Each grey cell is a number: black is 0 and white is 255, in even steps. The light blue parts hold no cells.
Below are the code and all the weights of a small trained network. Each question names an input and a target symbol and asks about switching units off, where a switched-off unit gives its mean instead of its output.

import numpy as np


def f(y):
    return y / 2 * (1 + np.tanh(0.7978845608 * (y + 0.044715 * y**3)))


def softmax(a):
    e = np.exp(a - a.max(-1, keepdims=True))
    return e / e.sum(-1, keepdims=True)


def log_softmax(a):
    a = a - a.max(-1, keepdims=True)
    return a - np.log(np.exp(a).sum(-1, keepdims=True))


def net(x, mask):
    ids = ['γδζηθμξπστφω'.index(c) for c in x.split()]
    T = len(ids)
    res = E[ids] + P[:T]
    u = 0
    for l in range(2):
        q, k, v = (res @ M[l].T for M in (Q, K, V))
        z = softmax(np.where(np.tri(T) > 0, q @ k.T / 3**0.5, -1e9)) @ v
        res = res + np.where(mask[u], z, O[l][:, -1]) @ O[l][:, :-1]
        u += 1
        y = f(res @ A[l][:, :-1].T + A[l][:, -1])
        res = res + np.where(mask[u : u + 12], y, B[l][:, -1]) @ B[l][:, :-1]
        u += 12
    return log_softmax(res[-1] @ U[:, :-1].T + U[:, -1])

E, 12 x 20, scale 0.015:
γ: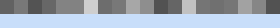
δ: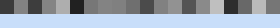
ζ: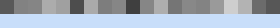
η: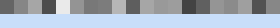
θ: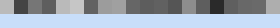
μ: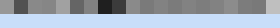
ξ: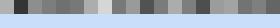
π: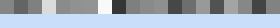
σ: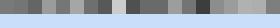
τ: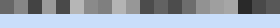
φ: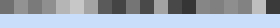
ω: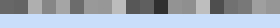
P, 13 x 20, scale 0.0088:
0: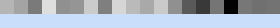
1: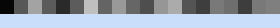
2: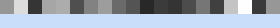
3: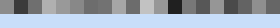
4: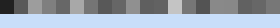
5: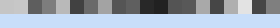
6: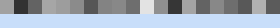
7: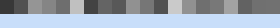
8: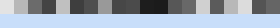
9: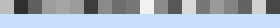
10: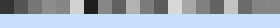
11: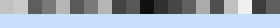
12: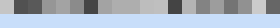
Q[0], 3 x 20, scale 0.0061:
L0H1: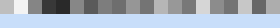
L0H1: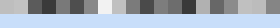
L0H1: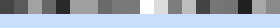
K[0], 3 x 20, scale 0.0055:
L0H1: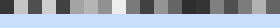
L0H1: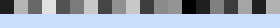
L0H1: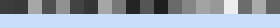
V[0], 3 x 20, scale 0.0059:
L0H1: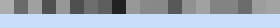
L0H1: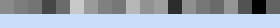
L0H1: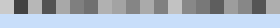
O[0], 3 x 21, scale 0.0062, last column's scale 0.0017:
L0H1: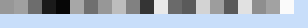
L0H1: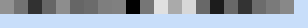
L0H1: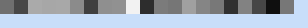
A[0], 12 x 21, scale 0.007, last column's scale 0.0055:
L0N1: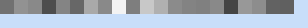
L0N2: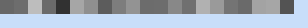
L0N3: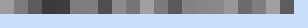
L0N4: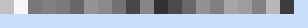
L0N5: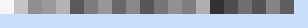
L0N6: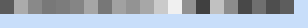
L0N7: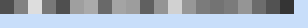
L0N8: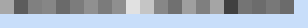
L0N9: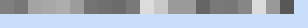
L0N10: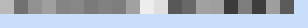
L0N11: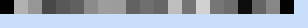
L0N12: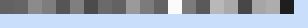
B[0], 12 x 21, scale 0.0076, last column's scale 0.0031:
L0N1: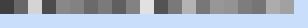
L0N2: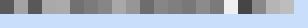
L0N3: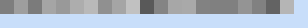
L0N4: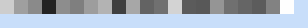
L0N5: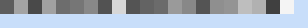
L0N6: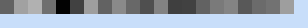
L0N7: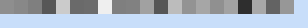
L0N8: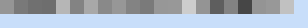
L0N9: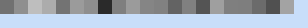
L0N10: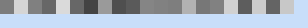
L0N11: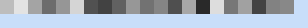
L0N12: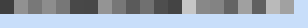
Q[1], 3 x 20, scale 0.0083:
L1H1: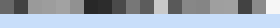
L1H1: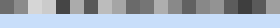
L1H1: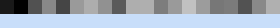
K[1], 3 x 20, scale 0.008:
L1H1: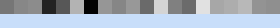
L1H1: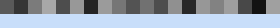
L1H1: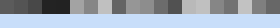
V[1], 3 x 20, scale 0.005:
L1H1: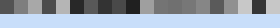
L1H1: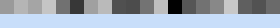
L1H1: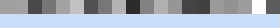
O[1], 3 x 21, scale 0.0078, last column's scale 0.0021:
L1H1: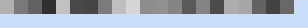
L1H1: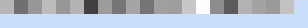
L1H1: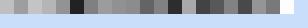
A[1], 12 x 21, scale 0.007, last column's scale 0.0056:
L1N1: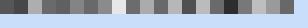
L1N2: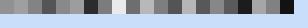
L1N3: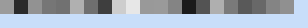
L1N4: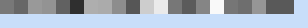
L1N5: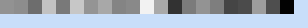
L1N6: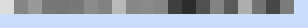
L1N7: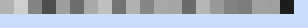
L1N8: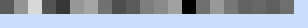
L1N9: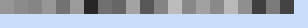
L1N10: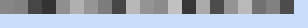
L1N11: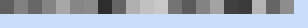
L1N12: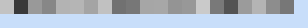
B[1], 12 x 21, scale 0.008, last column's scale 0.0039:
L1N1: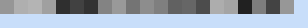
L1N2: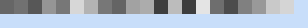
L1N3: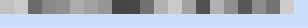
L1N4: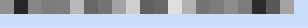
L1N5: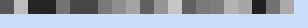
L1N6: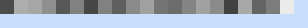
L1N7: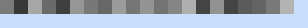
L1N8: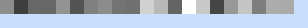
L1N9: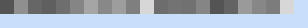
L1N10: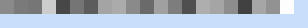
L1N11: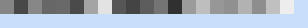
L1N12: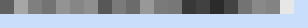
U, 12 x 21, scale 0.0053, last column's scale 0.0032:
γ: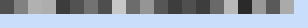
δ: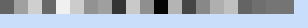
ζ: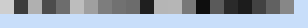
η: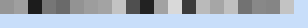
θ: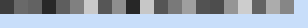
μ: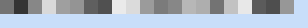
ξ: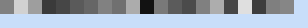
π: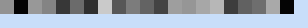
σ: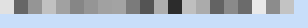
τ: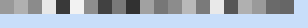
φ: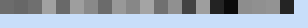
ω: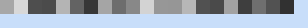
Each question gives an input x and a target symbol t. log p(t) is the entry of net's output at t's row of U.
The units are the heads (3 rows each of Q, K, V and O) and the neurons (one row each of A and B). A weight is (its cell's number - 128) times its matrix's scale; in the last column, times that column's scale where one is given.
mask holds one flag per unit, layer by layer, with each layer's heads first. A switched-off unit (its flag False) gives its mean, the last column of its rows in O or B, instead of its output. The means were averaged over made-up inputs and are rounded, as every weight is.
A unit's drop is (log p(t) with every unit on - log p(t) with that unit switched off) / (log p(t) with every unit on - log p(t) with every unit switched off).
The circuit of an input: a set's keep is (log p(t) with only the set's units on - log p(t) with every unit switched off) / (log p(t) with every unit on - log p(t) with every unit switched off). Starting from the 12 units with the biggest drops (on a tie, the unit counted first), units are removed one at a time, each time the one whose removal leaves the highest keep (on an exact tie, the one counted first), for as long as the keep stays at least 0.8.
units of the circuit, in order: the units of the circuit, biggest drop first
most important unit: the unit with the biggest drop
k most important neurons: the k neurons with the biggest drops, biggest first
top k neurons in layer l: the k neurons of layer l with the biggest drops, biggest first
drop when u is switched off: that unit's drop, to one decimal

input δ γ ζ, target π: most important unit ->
L0N4
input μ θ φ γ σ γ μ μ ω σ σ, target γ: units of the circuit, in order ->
L0N4, L1H1
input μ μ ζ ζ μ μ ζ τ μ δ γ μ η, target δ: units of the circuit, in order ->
L1N2, L0N1, L0N10
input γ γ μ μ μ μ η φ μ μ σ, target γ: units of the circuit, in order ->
L0N4, L0N12, L1H1
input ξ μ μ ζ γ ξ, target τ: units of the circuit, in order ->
L1H1, L0H1, L0N5
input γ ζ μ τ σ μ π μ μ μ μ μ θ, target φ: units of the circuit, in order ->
L1N2, L1N12
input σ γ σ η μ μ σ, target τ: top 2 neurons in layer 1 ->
L1N3, L1N6
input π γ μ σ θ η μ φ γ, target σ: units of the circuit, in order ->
L1H1, L0N5, L0N10
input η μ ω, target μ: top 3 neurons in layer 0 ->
L0N6, L0N5, L0N1
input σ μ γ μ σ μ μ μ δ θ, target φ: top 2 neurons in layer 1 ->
L1N2, L1N12
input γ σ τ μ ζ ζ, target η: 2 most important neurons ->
L1N10, L0N1
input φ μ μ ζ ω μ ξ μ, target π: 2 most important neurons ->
L0N5, L1N12
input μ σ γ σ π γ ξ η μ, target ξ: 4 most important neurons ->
L0N10, L1N6, L0N5, L0N4
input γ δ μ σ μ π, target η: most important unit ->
L0N5
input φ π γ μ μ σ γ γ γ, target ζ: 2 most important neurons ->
L0N4, L1N7
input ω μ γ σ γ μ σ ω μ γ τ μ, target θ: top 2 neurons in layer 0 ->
L0N5, L0N8
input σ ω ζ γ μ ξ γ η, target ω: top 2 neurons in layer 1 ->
L1N3, L1N8
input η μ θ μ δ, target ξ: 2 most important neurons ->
L0N11, L0N12
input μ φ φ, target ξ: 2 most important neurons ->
L1N6, L0N10
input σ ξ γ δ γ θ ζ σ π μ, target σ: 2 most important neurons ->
L0N10, L1N11
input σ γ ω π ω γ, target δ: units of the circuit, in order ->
L0H1
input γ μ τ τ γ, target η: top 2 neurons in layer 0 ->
L0N1, L0N6
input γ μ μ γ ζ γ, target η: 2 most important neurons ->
L1N10, L0N1
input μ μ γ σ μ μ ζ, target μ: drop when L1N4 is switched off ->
0.4
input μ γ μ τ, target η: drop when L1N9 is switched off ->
0.0
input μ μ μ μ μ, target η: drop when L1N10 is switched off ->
0.1
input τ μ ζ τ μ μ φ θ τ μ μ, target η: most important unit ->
L0H1
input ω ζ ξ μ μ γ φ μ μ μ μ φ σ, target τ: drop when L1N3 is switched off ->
0.4
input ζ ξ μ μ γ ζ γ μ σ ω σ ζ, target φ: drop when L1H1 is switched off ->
1.1
